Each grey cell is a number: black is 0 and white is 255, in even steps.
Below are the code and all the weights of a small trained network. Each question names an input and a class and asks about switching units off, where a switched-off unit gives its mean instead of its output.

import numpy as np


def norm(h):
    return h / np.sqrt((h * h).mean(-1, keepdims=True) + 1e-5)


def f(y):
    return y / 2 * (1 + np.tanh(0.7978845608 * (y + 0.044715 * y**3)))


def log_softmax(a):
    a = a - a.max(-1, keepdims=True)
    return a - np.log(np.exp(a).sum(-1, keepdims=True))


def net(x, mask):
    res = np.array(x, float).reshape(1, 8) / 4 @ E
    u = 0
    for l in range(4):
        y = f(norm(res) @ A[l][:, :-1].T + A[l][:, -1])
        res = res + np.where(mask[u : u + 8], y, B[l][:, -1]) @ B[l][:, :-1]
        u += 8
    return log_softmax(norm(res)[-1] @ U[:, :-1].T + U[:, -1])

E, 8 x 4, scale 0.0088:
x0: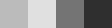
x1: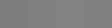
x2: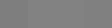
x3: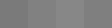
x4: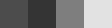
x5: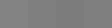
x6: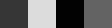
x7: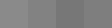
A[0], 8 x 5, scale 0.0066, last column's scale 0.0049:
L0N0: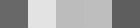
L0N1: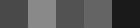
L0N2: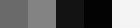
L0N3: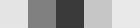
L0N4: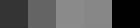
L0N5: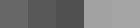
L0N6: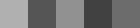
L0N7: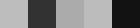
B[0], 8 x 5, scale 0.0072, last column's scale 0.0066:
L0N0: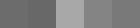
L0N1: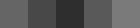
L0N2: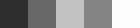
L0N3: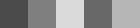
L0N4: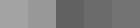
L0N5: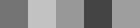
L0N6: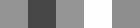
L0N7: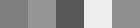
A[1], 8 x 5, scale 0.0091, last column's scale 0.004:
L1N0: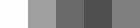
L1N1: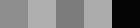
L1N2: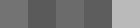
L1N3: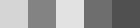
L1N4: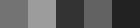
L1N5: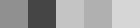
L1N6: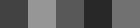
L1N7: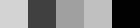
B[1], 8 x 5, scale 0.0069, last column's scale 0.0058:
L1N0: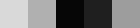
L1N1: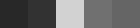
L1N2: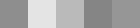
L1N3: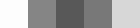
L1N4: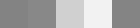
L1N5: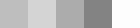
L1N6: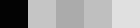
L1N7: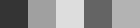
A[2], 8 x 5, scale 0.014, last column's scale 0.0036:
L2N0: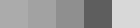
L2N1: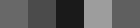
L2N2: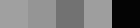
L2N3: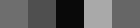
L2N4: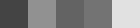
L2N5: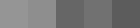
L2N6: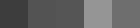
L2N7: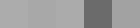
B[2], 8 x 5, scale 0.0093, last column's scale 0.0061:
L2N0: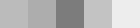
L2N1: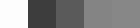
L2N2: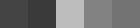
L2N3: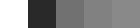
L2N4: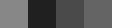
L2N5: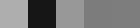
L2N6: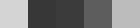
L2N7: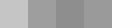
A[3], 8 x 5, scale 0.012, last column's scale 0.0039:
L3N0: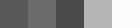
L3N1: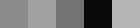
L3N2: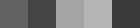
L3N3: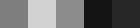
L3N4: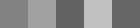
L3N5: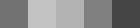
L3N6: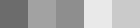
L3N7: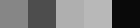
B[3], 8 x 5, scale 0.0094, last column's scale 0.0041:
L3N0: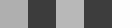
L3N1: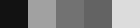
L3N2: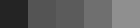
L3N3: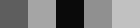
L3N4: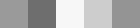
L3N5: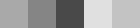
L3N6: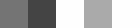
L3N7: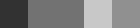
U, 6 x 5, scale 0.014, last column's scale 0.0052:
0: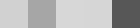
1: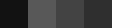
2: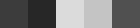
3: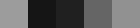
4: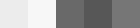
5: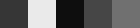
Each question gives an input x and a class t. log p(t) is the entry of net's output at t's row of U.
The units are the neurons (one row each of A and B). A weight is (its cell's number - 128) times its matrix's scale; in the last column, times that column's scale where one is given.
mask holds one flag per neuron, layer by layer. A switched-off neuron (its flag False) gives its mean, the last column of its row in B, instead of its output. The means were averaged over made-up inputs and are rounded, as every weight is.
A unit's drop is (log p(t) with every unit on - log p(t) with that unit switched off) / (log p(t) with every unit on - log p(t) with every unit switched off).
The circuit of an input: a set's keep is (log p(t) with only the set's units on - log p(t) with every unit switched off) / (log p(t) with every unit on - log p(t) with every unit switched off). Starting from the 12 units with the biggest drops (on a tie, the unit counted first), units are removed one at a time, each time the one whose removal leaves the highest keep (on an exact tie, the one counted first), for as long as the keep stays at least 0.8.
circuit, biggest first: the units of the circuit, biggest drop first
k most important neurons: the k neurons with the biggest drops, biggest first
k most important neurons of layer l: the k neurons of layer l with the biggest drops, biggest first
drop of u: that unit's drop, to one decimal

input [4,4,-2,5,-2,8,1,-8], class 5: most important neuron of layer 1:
L1N5
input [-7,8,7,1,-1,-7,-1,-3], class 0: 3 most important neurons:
L1N5, L0N2, L2N4
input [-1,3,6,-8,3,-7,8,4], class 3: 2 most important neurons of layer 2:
L2N6, L2N4
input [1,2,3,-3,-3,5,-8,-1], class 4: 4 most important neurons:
L0N2, L1N3, L1N6, L1N0
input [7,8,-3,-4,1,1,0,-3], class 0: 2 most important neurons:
L2N0, L0N2
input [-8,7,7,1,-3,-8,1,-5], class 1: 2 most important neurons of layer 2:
L2N0, L2N7
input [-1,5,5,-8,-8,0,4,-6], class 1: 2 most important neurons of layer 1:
L1N5, L1N3
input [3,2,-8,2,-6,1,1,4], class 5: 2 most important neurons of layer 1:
L1N5, L1N6
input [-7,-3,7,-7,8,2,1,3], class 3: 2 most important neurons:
L2N6, L1N6
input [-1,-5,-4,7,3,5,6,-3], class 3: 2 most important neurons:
L1N5, L2N6
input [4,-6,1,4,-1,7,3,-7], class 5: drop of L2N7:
-0.3
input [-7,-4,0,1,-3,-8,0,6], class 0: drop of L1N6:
0.2
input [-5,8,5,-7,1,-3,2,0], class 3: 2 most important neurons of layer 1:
L1N7, L1N5
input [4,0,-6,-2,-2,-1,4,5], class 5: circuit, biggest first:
L3N3
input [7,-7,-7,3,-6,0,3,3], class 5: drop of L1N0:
0.0
